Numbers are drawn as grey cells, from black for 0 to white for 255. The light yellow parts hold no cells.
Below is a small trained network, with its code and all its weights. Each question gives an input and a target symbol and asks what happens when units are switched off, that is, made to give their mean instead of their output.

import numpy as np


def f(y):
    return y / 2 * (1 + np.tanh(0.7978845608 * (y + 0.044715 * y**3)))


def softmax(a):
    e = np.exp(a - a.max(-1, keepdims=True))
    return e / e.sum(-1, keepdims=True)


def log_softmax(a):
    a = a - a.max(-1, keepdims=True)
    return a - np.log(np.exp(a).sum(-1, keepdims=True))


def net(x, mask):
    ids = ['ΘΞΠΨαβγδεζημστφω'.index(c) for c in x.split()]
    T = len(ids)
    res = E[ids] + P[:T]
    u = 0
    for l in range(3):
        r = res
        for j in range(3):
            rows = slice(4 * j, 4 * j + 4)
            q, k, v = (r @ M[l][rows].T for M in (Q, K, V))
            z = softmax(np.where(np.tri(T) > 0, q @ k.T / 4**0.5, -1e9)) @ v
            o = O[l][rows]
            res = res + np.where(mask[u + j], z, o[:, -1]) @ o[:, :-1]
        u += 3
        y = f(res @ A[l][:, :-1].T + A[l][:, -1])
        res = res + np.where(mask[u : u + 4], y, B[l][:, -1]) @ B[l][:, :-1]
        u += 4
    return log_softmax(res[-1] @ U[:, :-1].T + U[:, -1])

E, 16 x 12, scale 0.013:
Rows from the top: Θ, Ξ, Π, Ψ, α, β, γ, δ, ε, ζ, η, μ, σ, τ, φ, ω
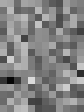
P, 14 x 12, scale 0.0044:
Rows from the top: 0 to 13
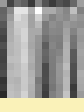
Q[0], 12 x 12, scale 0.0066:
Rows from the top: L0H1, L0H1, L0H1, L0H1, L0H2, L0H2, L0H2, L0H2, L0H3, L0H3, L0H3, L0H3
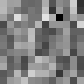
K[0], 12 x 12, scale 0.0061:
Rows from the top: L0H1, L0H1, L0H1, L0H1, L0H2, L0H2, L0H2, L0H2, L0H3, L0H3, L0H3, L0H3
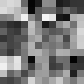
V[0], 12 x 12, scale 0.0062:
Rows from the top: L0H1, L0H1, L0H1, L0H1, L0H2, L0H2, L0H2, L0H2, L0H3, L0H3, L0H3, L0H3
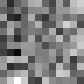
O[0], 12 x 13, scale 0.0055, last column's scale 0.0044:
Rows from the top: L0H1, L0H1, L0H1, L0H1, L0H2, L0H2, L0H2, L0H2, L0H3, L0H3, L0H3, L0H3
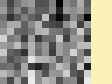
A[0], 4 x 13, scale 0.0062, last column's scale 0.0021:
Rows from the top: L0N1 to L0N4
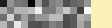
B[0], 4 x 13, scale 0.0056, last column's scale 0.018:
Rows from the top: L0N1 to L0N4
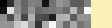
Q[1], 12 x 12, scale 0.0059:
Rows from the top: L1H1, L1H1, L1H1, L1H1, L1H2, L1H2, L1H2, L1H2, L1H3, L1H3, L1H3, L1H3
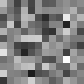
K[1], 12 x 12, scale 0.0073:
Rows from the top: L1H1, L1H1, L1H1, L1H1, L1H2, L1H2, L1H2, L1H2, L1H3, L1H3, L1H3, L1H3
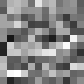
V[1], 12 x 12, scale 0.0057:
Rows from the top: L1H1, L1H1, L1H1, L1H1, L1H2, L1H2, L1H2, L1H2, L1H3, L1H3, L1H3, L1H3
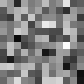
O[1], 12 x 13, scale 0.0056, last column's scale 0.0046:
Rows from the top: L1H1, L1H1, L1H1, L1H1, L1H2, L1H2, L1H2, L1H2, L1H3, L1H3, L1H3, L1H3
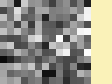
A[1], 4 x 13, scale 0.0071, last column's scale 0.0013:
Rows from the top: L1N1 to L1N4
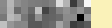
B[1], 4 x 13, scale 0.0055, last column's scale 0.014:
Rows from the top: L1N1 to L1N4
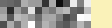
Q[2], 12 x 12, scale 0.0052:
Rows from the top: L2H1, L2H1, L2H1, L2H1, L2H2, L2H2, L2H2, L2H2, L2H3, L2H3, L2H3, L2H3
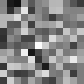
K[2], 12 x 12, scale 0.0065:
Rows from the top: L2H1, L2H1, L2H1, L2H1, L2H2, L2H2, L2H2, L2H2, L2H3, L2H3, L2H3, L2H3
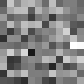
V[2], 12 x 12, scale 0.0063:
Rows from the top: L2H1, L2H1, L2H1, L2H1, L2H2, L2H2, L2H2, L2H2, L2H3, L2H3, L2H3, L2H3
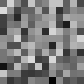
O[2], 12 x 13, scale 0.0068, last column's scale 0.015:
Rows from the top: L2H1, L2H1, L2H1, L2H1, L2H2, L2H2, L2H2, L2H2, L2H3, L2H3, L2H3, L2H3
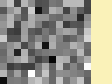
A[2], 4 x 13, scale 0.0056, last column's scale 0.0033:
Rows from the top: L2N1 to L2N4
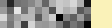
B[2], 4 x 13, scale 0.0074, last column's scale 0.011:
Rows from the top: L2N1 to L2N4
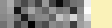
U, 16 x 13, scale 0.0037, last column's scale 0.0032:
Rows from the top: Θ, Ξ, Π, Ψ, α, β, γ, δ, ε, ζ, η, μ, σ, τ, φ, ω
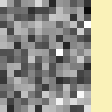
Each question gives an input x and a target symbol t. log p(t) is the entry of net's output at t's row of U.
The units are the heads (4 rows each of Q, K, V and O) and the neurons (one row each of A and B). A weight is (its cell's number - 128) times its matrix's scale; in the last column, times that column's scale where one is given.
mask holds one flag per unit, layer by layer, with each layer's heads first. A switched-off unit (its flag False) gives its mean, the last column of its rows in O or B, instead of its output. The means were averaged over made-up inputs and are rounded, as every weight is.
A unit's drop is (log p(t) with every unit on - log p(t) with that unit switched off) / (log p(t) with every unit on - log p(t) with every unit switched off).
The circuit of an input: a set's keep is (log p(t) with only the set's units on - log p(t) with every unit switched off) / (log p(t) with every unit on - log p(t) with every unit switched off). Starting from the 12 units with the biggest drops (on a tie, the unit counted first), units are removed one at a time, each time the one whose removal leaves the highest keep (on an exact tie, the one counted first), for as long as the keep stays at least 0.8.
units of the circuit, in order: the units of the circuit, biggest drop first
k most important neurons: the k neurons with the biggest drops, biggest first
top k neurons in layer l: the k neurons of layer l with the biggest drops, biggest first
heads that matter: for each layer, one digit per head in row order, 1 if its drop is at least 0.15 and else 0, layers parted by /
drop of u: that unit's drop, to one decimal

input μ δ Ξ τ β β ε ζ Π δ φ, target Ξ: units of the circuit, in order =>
[L0H3]
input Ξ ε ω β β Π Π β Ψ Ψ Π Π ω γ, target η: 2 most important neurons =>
[L0N1; L1N3]
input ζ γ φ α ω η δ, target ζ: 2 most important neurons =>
[L2N3; L0N2]
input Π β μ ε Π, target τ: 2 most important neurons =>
[L0N4; L1N1]
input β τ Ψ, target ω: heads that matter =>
011 / 010 / 011
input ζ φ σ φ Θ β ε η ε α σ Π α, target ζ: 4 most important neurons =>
[L2N3; L0N2; L0N4; L1N3]
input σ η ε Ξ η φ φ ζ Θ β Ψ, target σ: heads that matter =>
001 / 110 / 001
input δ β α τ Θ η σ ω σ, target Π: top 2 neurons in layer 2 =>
[L2N4; L2N2]
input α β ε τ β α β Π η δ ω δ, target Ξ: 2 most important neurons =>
[L0N2; L0N1]
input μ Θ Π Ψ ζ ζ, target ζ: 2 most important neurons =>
[L0N4; L2N3]
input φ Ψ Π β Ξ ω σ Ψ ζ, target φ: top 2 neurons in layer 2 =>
[L2N3; L2N1]
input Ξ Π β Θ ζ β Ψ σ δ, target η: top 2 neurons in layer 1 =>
[L1N3; L1N1]
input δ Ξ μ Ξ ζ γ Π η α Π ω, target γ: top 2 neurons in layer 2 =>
[L2N2; L2N4]
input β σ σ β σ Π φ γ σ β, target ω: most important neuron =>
[L0N1]
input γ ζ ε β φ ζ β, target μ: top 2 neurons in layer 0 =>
[L0N2; L0N4]
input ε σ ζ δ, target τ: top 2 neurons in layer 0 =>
[L0N2; L0N3]
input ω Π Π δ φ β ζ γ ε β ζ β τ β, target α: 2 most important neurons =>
[L1N3; L1N1]
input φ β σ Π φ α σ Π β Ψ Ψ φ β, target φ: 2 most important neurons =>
[L2N3; L1N3]
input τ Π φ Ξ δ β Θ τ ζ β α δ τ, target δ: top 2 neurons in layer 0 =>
[L0N2; L0N1]
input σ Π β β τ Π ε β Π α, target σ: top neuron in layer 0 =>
[L0N2]
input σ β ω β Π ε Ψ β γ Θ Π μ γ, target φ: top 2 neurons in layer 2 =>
[L2N3; L2N1]
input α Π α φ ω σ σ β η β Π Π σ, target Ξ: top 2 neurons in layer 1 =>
[L1N4; L1N1]
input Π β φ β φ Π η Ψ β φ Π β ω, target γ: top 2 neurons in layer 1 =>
[L1N2; L1N3]
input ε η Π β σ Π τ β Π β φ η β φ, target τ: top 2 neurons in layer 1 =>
[L1N1; L1N3]
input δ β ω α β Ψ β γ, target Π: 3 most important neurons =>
[L2N4; L0N2; L2N2]
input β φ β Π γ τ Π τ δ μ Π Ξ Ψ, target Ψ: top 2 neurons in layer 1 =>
[L1N3; L1N2]
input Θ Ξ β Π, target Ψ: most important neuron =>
[L0N2]
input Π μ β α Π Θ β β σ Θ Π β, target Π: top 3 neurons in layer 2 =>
[L2N4; L2N2; L2N1]
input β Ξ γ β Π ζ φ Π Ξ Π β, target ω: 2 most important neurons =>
[L0N1; L2N3]
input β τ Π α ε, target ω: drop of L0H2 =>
0.3
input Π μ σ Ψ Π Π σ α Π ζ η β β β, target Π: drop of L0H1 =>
1.2
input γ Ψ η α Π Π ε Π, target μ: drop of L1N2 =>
0.1
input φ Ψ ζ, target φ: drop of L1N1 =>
0.1
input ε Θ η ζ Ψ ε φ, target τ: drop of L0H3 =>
0.2
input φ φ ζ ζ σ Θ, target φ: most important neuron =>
[L2N3]
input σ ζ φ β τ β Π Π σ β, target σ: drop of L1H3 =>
0.1
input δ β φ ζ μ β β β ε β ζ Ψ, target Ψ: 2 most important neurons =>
[L0N2; L1N3]
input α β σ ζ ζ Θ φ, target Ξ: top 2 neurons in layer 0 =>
[L0N1; L0N2]
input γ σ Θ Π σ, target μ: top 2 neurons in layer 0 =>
[L0N2; L0N4]
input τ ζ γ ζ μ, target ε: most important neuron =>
[L1N1]
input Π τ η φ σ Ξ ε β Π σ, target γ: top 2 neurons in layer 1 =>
[L1N2; L1N3]
